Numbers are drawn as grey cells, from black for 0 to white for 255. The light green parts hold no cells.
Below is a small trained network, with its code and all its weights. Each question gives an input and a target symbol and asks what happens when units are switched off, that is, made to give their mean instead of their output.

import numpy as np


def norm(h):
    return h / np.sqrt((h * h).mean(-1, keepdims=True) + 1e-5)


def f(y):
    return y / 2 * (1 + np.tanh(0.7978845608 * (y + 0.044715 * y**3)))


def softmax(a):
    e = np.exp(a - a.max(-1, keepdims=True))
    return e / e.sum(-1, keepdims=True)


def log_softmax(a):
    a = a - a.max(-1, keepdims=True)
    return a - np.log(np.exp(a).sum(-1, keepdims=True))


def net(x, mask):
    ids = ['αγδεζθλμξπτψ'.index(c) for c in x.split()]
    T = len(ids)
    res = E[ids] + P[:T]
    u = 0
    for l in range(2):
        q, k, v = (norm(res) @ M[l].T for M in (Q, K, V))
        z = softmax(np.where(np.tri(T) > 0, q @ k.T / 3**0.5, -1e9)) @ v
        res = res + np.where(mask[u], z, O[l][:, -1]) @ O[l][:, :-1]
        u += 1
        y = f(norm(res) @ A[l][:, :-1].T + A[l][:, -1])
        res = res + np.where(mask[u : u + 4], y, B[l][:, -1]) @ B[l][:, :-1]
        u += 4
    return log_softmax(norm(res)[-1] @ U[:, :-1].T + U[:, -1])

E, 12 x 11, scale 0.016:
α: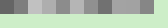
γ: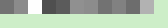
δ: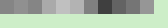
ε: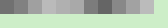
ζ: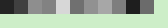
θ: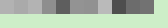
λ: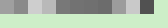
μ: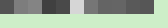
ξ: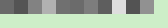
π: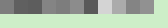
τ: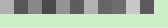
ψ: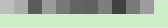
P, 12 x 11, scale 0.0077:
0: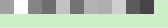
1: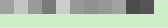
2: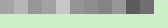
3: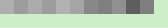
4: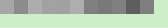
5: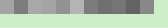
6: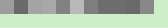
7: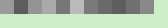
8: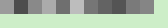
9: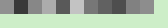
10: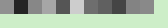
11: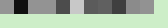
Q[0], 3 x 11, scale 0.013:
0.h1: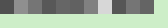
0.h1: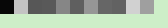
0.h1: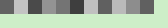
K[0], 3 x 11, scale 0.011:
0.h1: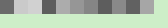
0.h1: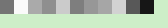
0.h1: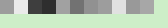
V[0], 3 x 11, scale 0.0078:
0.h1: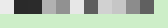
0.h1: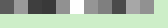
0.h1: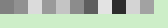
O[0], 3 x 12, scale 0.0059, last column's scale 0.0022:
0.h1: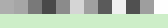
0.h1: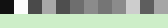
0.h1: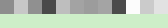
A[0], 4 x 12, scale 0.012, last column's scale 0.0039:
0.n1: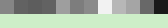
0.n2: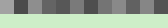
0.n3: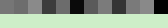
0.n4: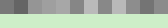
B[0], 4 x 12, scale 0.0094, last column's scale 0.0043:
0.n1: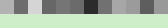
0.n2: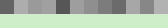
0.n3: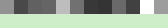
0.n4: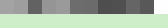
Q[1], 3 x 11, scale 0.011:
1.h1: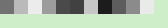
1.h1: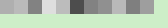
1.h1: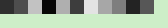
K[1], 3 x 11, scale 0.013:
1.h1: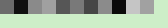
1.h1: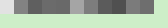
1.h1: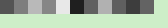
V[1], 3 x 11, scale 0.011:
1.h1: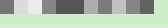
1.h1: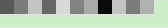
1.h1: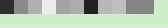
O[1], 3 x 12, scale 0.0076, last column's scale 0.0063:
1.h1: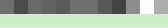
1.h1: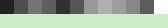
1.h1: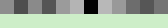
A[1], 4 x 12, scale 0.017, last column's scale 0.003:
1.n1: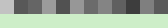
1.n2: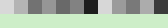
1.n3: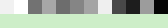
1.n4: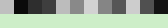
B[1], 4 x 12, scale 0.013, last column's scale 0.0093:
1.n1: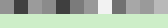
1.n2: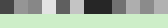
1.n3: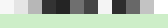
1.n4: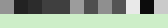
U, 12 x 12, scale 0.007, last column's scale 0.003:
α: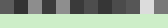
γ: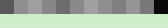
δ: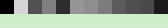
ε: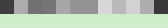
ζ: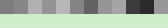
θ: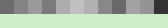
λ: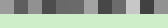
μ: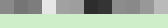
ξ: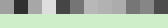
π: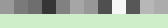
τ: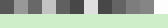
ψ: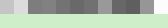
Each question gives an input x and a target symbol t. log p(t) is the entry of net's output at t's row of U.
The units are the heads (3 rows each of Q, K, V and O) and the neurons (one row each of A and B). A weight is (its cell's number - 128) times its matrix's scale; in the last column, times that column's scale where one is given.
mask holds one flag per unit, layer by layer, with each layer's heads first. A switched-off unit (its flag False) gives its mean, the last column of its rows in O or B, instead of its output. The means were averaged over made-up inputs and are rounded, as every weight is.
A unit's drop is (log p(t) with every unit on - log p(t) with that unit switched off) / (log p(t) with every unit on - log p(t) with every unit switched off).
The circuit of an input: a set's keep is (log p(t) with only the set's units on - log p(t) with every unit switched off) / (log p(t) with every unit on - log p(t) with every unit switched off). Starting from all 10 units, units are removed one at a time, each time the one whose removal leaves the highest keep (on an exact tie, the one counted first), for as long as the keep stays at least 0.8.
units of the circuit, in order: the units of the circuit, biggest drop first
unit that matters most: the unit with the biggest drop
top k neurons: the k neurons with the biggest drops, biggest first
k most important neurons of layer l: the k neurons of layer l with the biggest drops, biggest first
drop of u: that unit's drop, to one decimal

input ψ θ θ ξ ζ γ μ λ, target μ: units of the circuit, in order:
1.h1; 0.h1; 1.n3
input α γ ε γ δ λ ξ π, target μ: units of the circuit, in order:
1.n2
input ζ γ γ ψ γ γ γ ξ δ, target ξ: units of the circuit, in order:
0.h1; 1.n1
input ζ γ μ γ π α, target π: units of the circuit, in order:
0.h1; 1.n3
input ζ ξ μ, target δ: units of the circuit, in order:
0.h1; 1.n3
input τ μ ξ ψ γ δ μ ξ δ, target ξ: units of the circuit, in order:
1.n1; 0.h1
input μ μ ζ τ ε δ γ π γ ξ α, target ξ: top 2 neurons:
1.n1; 1.n3
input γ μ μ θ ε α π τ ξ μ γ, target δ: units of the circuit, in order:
0.h1; 0.n3; 1.h1
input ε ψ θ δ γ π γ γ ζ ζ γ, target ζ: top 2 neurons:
0.n1; 1.n3
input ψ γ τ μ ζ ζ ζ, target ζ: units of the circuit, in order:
1.h1; 1.n3; 1.n4
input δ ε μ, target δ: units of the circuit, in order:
1.n3; 0.h1
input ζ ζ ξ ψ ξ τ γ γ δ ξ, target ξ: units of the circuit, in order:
1.n1; 0.h1
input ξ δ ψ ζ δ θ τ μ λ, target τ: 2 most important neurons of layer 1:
1.n3; 1.n4
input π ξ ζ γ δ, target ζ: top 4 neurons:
1.n3; 1.n4; 1.n2; 1.n1
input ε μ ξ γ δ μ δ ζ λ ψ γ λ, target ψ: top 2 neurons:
0.n4; 1.n3
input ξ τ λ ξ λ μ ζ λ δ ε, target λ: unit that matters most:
0.h1
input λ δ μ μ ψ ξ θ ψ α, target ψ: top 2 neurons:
0.n4; 1.n3
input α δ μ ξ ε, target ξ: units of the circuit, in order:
0.h1; 1.n1
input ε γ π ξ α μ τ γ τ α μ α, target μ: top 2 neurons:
1.n3; 0.n4
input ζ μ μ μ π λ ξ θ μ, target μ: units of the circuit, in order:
1.h1; 0.h1; 1.n2
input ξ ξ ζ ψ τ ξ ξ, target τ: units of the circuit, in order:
1.h1
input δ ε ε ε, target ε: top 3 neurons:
1.n3; 1.n4; 1.n2
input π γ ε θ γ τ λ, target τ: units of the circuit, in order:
1.h1; 1.n3
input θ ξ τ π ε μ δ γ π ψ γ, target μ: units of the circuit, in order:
1.h1; 1.n2
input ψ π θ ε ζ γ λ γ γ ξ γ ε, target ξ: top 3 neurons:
1.n1; 1.n3; 1.n4
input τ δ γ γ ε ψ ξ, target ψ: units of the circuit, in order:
1.h1; 1.n3
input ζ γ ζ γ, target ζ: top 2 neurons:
0.n3; 1.n3
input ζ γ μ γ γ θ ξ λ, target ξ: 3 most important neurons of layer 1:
1.n1; 1.n3; 1.n4
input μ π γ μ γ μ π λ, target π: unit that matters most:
0.h1
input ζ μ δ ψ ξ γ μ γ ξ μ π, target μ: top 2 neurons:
0.n4; 1.n2
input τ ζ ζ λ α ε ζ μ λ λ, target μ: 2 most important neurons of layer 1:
1.n3; 1.n2
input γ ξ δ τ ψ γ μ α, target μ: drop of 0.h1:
0.2
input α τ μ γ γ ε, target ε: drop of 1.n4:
0.3
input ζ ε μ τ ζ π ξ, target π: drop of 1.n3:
0.1
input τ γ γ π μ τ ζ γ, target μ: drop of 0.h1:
1.1
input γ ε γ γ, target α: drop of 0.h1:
0.2
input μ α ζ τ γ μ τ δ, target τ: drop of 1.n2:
0.0
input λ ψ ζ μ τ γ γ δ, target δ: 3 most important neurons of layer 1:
1.n3; 1.n1; 1.n4
